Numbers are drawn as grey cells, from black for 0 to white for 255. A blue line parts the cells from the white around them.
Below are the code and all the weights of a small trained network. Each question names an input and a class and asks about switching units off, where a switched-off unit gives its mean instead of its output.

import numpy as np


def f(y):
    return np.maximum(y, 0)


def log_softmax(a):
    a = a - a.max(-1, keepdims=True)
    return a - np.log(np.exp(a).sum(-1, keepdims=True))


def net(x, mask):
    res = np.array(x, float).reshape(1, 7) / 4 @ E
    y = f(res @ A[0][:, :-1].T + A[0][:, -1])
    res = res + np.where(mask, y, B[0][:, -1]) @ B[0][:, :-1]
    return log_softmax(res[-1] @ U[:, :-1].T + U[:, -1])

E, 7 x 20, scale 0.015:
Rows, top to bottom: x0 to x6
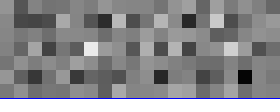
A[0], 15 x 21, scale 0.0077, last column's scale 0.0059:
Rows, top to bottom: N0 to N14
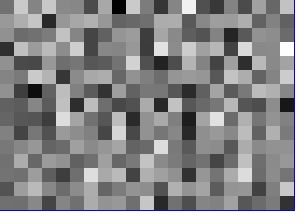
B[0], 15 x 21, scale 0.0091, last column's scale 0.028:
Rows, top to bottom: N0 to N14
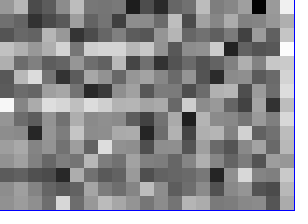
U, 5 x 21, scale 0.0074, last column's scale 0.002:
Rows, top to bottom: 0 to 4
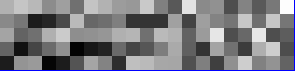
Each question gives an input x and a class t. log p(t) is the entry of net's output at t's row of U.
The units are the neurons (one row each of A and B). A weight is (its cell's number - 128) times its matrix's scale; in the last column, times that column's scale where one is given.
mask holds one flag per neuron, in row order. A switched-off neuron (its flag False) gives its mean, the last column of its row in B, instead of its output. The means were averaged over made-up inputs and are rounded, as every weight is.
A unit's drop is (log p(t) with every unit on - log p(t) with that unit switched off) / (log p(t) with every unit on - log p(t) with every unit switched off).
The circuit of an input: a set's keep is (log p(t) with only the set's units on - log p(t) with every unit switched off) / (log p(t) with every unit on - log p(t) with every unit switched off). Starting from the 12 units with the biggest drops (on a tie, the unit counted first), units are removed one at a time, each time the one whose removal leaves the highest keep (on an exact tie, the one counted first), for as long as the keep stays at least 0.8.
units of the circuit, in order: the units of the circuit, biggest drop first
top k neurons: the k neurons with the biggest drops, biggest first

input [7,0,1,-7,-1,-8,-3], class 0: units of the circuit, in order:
(N3)
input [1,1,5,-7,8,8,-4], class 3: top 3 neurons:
(N2; N6; N9)
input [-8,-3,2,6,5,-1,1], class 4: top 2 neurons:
(N3; N12)
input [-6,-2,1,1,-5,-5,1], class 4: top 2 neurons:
(N7; N12)
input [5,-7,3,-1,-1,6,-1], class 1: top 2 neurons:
(N0; N3)
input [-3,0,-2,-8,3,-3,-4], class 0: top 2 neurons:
(N3; N8)
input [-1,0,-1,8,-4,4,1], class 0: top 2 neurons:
(N7; N6)
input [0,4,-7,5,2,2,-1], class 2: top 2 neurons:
(N7; N0)
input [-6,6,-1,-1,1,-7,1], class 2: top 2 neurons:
(N3; N0)
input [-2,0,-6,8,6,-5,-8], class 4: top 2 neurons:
(N0; N5)
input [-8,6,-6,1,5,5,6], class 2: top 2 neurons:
(N7; N9)
